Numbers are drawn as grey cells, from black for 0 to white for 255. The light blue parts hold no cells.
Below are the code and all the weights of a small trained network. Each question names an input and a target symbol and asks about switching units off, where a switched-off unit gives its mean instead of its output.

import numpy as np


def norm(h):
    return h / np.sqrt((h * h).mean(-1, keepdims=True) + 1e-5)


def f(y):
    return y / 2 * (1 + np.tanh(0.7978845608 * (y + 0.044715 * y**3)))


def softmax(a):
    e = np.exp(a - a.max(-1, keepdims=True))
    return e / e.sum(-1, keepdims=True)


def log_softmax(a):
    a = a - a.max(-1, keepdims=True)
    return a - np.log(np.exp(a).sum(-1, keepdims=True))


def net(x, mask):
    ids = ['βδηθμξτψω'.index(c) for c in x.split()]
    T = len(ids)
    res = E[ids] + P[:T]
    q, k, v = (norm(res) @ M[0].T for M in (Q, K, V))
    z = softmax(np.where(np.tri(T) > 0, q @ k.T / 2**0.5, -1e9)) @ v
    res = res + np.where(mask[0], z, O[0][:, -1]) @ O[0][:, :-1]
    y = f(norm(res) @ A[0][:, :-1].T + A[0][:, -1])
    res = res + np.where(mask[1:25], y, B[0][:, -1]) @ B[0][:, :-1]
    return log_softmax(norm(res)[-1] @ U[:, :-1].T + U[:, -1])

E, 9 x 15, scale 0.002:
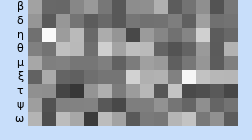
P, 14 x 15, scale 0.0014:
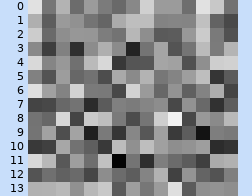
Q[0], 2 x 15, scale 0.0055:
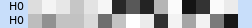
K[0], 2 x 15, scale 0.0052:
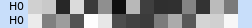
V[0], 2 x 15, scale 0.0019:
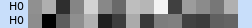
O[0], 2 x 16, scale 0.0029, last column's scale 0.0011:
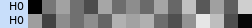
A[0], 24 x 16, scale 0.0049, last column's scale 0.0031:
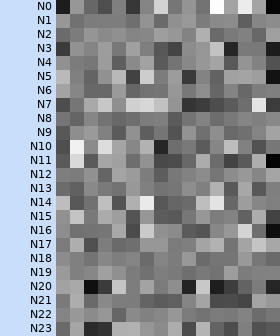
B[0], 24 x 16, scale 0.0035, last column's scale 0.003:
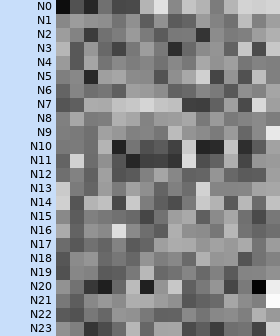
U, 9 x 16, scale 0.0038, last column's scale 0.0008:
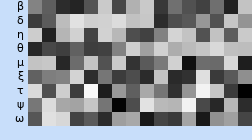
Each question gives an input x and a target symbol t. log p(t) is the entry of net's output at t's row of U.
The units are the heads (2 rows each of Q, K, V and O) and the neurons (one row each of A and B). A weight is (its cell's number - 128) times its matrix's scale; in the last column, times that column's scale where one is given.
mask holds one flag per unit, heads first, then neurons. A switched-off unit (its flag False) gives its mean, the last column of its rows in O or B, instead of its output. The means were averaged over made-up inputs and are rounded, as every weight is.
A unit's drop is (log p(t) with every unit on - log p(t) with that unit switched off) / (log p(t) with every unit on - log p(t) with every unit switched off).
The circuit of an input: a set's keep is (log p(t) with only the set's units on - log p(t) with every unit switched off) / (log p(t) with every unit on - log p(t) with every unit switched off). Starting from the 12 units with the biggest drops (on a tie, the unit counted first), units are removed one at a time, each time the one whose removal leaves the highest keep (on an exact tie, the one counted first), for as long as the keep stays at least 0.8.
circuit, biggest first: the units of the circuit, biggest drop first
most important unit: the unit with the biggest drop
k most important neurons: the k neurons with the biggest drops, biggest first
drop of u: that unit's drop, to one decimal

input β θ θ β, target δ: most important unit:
N20
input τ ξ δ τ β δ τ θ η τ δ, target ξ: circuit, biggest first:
[H0; N11]
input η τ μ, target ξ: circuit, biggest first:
[H0; N11]
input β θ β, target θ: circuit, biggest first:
[H0; N0]
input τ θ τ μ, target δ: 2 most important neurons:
[N20; N14]
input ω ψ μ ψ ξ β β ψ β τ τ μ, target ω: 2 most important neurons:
[N20; N0]
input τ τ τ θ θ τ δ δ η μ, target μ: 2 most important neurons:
[N5; N20]
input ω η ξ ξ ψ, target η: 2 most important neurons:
[N3; N0]
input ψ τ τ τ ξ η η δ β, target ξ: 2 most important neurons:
[N11; N21]
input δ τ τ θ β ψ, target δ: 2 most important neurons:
[N20; N21]
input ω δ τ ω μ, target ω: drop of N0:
0.1
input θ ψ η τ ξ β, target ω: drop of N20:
0.2
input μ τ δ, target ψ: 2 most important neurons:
[N0; N21]
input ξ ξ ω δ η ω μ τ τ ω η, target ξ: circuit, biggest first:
[N10]
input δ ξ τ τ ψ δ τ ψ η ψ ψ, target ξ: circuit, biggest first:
[H0; N11]
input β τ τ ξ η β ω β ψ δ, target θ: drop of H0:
1.8
